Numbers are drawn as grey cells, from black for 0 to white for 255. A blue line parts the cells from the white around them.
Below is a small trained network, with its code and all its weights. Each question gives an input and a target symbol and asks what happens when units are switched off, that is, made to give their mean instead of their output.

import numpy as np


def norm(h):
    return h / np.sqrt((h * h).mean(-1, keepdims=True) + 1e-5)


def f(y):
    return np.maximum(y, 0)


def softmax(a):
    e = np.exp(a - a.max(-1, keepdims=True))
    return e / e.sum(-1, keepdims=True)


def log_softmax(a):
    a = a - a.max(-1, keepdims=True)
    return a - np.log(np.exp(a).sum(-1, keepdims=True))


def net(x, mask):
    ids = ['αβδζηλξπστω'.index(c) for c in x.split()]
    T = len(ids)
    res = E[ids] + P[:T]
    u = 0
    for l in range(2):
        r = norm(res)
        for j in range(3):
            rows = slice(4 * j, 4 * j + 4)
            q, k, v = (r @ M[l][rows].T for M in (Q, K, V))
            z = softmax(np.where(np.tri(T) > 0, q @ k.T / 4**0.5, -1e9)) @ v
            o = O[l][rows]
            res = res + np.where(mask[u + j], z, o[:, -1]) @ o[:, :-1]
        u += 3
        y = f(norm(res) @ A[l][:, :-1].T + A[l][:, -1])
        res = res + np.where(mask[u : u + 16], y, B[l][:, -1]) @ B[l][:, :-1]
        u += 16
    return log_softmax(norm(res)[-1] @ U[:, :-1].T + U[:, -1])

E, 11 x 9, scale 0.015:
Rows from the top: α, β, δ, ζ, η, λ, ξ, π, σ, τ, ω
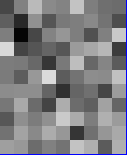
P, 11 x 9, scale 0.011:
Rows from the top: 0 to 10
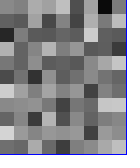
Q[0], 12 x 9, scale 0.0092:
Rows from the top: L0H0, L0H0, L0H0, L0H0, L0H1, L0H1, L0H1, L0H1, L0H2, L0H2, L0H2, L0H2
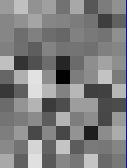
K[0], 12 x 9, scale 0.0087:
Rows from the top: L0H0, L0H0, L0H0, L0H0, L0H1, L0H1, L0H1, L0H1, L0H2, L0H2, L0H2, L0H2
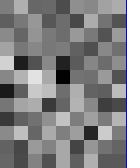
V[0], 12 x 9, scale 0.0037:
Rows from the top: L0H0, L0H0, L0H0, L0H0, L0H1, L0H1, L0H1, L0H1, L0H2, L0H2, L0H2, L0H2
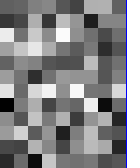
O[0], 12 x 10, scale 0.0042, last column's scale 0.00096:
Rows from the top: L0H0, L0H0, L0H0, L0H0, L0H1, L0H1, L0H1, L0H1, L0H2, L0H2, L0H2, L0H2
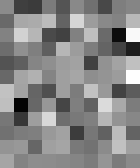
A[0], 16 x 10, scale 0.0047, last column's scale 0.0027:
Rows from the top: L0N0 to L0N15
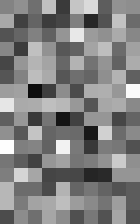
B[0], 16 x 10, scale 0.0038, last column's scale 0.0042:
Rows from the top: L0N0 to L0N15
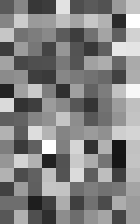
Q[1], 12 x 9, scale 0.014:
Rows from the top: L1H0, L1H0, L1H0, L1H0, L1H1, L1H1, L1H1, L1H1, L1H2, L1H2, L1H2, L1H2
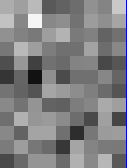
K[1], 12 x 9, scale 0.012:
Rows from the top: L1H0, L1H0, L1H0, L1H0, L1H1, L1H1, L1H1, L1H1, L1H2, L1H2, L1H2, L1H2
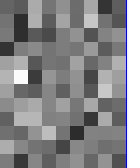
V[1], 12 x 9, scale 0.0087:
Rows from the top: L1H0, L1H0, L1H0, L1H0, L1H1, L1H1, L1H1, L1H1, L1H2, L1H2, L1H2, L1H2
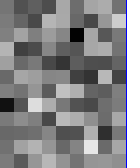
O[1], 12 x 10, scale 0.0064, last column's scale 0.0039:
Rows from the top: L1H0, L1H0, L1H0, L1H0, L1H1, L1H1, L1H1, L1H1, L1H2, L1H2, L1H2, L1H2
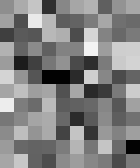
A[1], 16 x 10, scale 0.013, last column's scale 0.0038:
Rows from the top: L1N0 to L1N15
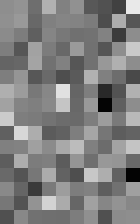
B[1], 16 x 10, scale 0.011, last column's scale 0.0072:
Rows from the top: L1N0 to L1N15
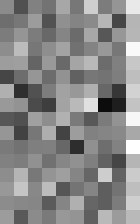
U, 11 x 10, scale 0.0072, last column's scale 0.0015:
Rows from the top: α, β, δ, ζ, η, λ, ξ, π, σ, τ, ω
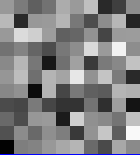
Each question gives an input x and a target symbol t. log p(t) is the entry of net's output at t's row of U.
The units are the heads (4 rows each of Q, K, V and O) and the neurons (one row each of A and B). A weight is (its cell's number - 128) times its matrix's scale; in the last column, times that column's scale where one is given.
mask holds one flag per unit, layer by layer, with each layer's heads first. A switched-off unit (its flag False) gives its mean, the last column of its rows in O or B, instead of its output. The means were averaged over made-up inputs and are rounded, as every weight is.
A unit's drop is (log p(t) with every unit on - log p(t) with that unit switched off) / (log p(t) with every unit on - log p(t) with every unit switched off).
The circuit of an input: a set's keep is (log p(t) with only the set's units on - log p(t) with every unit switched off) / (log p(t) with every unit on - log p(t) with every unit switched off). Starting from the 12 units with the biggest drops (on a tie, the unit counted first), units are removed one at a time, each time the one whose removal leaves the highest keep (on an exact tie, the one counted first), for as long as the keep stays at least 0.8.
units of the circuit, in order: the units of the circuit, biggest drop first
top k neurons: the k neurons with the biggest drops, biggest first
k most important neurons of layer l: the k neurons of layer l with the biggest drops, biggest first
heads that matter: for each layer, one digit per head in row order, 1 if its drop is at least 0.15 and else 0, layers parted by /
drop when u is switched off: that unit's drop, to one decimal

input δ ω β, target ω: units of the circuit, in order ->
L1H1
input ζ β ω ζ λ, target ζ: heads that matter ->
100 / 100
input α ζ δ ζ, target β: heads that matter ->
000 / 100
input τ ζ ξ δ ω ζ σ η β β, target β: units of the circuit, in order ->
L0N9; L1N8; L1H1
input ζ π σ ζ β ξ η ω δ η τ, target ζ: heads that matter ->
100 / 100
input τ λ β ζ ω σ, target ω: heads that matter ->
000 / 010
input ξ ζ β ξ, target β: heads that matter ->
011 / 111
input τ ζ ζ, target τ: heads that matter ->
000 / 110
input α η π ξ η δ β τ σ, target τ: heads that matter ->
010 / 010
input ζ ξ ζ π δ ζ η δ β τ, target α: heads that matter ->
010 / 001
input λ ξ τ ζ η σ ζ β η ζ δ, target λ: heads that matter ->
000 / 100
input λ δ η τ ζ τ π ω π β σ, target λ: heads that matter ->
000 / 100
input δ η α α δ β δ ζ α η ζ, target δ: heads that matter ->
010 / 010
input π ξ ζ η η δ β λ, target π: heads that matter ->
100 / 010
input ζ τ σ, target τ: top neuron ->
L1N12
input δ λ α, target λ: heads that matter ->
000 / 000
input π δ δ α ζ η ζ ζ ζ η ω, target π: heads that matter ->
101 / 011
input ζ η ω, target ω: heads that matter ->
000 / 011
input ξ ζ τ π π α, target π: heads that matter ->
000 / 010
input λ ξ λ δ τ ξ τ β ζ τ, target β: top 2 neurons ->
L0N7; L0N10
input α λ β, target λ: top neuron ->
L1N12
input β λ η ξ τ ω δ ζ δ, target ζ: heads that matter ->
000 / 110
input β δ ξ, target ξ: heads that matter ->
000 / 010
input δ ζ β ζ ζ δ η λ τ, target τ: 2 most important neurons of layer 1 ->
L1N12; L1N5
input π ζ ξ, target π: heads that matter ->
010 / 010
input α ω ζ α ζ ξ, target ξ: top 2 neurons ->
L1N13; L1N10
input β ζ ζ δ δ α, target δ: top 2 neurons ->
L1N3; L1N10
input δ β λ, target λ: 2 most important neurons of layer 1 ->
L1N12; L1N14
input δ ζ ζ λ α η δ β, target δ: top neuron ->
L1N10
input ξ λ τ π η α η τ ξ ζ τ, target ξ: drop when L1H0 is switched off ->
0.3
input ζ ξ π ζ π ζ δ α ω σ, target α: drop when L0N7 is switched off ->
-0.1
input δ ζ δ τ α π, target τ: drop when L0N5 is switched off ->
0.0
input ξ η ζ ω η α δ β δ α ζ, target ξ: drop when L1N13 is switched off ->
0.1
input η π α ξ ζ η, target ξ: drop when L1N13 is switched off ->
0.2
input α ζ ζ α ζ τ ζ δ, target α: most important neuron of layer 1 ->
L1N0
